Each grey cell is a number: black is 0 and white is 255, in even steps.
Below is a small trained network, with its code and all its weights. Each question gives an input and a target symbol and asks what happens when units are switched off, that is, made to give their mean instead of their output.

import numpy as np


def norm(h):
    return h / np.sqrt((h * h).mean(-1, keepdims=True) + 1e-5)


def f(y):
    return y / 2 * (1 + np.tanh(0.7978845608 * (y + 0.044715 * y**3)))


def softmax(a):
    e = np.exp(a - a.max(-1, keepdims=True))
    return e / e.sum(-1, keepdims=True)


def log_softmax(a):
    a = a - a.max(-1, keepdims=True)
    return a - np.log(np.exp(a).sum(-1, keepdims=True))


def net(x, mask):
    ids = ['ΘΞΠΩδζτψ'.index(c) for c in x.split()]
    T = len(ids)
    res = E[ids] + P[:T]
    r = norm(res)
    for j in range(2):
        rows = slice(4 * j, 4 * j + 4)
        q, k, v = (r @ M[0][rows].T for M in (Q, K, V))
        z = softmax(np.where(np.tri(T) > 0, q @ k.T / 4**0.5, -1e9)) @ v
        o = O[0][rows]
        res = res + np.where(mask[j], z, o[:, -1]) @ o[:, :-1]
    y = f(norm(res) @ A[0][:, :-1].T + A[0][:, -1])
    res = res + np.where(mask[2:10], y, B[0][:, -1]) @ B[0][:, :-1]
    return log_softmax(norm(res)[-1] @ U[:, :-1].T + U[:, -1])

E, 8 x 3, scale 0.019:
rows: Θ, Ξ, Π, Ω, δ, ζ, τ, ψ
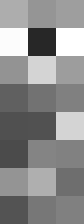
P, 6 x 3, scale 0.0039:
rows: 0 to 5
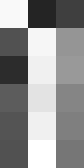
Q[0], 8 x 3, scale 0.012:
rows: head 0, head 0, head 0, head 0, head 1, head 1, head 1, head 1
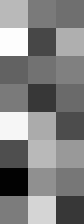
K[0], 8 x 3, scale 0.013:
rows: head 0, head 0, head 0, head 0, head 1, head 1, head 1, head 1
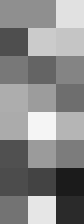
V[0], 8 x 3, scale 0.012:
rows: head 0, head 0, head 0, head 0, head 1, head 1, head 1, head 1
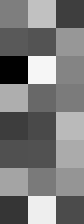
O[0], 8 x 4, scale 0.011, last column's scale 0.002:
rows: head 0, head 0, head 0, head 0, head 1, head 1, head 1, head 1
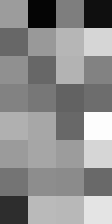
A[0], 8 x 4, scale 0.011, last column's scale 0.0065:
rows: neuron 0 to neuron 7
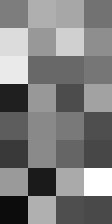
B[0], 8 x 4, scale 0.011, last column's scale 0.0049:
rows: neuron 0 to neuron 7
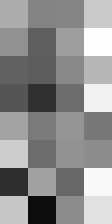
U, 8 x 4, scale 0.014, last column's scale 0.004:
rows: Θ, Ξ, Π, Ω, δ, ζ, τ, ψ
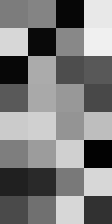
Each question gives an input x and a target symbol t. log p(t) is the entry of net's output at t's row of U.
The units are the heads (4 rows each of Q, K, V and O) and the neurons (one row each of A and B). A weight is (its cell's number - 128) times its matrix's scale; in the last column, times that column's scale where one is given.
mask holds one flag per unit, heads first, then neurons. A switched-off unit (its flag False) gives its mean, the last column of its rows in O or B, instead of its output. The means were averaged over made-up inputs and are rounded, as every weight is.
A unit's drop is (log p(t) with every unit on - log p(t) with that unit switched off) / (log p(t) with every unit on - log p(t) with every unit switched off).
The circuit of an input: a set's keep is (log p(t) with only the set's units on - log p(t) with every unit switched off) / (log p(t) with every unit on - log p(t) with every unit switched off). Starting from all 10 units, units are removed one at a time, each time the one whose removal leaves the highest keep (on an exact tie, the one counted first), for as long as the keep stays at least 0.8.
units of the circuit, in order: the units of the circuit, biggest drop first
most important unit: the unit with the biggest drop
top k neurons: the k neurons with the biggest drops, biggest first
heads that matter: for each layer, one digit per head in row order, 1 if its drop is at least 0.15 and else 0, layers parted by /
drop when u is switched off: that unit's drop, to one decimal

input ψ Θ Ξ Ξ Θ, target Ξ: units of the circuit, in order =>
head 1; head 0; neuron 6
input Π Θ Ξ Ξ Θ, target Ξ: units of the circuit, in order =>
head 0; neuron 6
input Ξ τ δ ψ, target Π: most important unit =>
head 1
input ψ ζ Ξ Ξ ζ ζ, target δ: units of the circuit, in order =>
head 1; neuron 6
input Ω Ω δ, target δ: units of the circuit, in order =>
head 0; head 1; neuron 3
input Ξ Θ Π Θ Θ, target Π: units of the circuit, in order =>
head 1; head 0; neuron 6; neuron 7
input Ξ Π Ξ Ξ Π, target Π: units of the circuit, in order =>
head 0; head 1
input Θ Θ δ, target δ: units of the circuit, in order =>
head 1; head 0
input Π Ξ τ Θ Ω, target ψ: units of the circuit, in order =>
head 1; neuron 7
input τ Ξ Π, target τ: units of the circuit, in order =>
head 1; head 0; neuron 7
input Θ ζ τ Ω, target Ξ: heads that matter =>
10
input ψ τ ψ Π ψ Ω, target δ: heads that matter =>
01
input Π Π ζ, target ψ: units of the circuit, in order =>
head 1; head 0
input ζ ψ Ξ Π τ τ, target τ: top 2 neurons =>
neuron 3; neuron 7
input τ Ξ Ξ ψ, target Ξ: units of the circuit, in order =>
neuron 7
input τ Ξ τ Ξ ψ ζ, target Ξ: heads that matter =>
10
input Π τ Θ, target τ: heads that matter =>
00
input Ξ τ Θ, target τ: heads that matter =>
11
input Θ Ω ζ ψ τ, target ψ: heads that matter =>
11
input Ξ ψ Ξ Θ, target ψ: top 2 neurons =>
neuron 1; neuron 6
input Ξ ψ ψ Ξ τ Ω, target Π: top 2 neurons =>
neuron 3; neuron 1
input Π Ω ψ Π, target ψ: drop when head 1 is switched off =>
0.4
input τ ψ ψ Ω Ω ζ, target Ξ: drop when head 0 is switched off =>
0.8
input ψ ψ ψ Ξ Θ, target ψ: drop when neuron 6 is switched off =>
0.1
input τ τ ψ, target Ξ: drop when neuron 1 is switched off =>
0.0
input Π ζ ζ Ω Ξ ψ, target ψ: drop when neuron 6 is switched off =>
0.3
